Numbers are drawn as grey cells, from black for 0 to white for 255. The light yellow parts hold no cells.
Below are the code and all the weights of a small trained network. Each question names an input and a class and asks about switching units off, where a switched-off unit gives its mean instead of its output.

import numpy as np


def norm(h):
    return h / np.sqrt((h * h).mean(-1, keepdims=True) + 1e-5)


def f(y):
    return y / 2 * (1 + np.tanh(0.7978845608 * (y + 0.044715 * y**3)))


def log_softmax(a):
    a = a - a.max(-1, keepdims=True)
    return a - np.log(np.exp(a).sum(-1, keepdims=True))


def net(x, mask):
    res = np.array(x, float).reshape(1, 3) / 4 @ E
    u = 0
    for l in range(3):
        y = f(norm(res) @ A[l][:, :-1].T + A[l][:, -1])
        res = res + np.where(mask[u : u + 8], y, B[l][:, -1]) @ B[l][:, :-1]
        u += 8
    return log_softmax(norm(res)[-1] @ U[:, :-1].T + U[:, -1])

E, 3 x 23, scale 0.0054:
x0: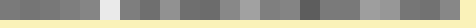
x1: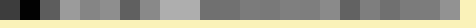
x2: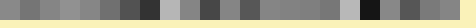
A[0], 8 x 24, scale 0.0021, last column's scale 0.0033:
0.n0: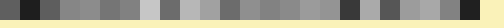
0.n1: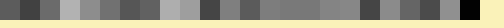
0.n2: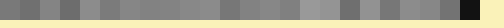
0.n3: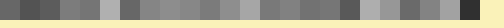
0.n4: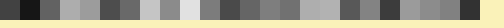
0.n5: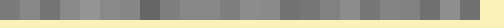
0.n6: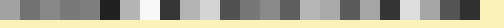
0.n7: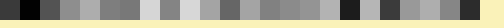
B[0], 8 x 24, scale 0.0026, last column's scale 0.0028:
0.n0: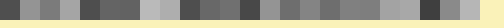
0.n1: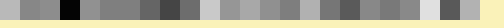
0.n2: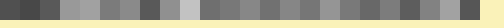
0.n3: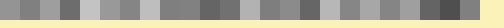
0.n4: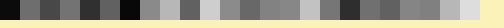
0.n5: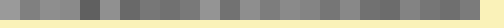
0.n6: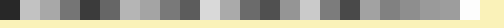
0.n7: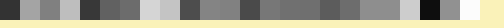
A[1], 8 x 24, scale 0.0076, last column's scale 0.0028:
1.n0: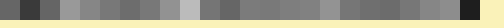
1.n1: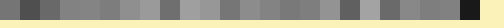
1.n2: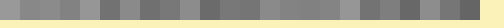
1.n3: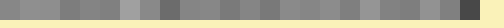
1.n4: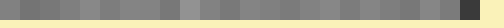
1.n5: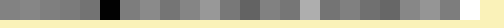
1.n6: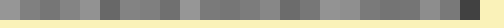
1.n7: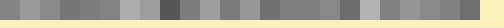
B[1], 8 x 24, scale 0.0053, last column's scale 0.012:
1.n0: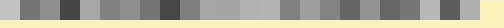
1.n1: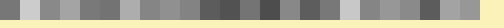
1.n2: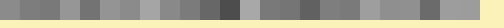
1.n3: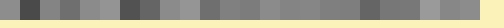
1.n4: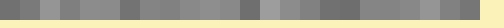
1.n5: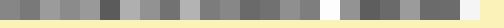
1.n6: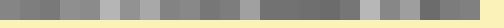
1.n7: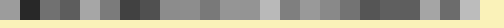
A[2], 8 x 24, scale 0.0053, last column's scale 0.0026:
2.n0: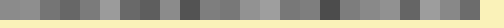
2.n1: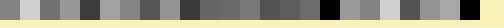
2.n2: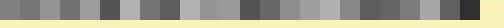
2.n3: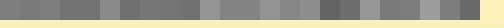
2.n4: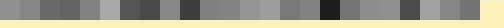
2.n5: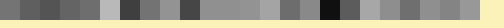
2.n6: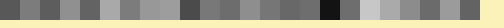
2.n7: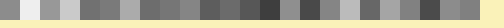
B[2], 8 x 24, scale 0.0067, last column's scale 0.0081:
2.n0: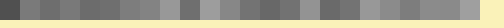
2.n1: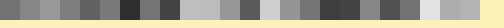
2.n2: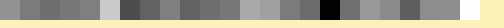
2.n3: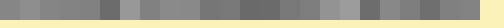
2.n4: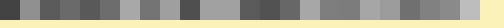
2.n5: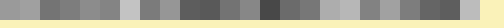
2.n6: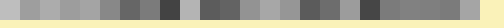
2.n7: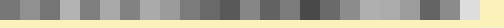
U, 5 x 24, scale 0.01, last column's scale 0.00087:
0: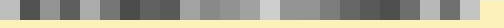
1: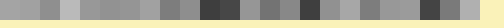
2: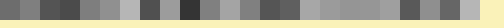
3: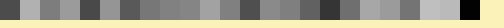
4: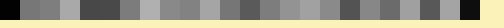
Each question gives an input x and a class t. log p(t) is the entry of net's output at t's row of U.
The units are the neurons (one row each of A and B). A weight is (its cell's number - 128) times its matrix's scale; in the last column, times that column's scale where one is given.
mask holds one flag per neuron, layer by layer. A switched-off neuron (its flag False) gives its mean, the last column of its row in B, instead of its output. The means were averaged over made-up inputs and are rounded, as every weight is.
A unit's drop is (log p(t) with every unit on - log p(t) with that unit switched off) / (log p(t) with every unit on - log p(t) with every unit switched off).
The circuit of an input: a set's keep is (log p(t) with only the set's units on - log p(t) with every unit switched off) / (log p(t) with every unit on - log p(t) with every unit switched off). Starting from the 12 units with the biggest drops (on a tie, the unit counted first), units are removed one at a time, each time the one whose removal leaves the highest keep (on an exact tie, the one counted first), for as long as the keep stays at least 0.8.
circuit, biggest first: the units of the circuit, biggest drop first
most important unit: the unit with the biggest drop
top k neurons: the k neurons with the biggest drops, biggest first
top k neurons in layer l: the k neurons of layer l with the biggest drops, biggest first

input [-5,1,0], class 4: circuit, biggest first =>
[0.n6]
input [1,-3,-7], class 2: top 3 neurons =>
[1.n5 1.n7 2.n5]
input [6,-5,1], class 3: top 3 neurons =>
[1.n5 2.n1 1.n0]
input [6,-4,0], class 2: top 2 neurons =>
[1.n5 1.n1]
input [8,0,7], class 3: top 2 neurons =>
[1.n5 1.n7]
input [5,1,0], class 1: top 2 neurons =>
[1.n7 1.n0]
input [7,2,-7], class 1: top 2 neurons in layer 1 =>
[1.n5 1.n1]
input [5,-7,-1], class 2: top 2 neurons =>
[1.n5 1.n7]
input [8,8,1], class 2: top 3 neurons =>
[1.n0 1.n5 1.n2]
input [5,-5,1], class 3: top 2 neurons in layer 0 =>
[0.n6 0.n1]
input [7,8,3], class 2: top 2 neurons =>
[1.n5 1.n0]
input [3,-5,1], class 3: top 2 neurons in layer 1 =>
[1.n5 1.n0]
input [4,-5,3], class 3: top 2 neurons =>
[1.n5 2.n1]
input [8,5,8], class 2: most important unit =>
1.n5
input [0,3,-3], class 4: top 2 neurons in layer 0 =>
[0.n4 0.n6]
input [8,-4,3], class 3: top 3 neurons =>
[1.n5 2.n1 1.n7]
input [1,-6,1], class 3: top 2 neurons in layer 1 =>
[1.n5 1.n0]
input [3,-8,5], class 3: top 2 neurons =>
[1.n5 2.n1]
